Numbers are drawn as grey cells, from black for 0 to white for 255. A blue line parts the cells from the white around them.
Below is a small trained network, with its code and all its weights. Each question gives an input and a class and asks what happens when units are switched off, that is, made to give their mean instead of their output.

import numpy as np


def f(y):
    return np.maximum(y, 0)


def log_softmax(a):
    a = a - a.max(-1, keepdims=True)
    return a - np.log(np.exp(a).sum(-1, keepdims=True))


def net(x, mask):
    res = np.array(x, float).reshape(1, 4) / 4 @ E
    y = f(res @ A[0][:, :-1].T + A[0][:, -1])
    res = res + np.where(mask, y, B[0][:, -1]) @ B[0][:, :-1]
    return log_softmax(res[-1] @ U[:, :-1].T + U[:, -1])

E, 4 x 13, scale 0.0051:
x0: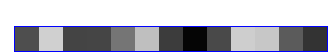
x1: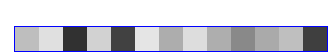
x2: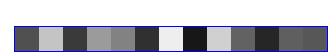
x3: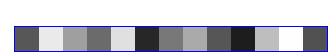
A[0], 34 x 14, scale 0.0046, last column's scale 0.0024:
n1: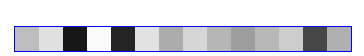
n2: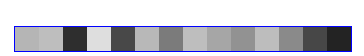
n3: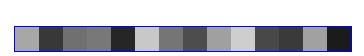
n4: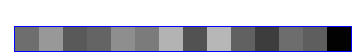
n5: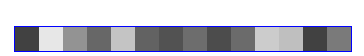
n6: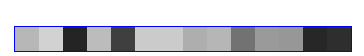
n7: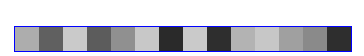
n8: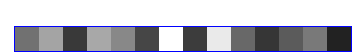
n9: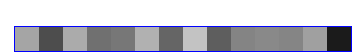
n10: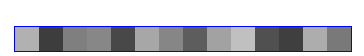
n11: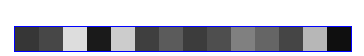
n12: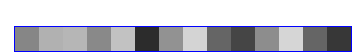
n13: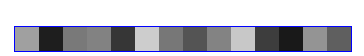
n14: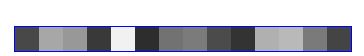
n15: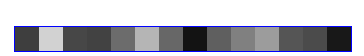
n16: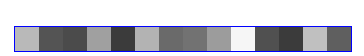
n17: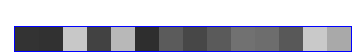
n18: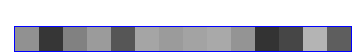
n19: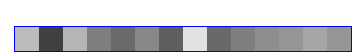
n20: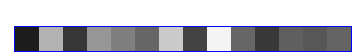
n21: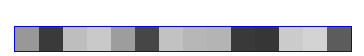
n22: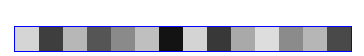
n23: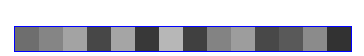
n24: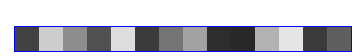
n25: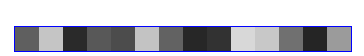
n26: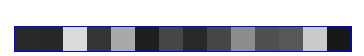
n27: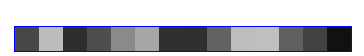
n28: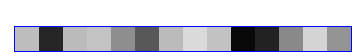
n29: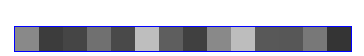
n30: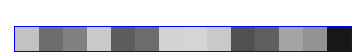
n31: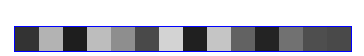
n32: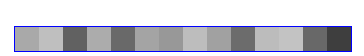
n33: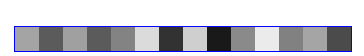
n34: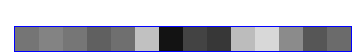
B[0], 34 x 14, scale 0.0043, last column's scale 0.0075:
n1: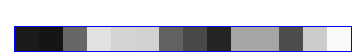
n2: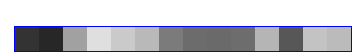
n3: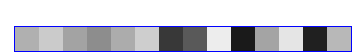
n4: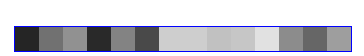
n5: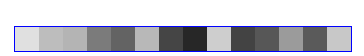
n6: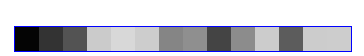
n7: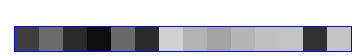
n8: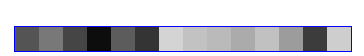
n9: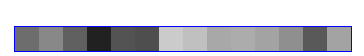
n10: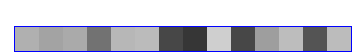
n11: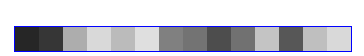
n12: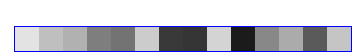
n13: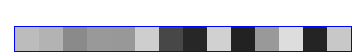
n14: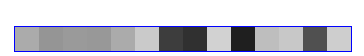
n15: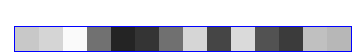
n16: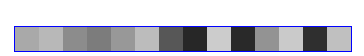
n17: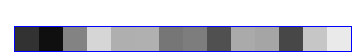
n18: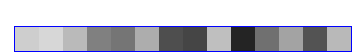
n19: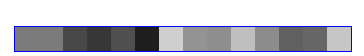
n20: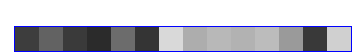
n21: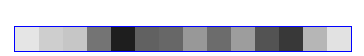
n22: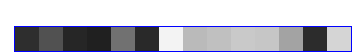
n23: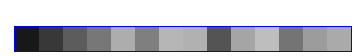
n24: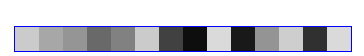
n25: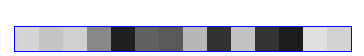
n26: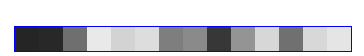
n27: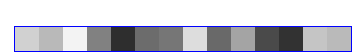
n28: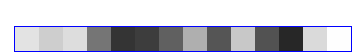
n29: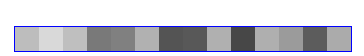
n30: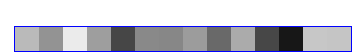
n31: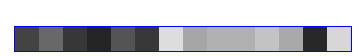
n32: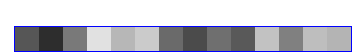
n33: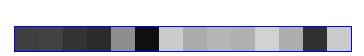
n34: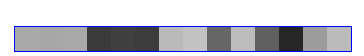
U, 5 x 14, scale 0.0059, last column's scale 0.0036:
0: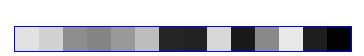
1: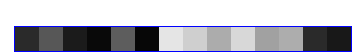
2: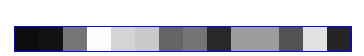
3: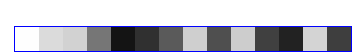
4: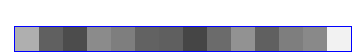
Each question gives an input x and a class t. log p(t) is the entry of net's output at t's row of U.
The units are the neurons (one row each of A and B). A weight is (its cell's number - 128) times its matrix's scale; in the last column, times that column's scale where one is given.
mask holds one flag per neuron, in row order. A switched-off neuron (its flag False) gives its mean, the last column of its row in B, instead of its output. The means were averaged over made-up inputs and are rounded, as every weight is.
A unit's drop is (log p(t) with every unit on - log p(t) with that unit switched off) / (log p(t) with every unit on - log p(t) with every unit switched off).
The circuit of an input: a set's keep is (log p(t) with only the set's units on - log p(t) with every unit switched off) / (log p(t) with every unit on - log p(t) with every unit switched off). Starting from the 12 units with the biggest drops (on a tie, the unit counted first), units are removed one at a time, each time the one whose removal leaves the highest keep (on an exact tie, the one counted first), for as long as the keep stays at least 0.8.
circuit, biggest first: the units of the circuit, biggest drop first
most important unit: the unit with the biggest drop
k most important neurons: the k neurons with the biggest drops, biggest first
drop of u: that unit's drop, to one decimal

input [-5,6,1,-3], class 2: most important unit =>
n1
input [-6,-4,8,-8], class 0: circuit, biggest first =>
n13, n3
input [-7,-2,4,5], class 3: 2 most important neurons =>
n28, n21
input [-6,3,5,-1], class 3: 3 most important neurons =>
n28, n30, n21
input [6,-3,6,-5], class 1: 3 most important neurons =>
n31, n20, n28
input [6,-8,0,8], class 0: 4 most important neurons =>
n24, n5, n14, n1
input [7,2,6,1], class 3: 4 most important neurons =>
n25, n15, n27, n22
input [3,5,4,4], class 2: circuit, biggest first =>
n1, n6
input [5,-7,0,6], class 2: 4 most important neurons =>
n26, n17, n11, n13
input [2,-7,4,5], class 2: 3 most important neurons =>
n26, n17, n11
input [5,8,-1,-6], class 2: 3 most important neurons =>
n1, n6, n2
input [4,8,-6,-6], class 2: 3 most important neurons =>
n1, n2, n6
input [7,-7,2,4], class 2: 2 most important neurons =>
n26, n11
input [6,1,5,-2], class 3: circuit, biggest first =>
n25
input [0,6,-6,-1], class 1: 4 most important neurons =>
n22, n33, n7, n26
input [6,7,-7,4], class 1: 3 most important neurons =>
n33, n7, n22
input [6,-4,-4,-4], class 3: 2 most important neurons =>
n25, n34
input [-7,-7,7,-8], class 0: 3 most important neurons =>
n13, n18, n3
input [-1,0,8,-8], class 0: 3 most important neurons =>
n13, n3, n16
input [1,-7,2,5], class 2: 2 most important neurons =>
n26, n17
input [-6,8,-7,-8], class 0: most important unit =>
n16
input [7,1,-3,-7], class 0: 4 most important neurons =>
n13, n3, n16, n28
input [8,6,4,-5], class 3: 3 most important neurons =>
n25, n15, n27
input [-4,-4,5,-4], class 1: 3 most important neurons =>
n8, n31, n20
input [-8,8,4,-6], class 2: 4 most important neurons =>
n1, n6, n2, n32
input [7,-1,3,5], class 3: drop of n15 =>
0.3
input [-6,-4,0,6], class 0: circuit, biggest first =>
n12
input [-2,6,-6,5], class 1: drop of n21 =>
0.0
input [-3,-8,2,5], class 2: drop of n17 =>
0.1
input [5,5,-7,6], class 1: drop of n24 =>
-0.1
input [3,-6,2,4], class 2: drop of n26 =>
0.2
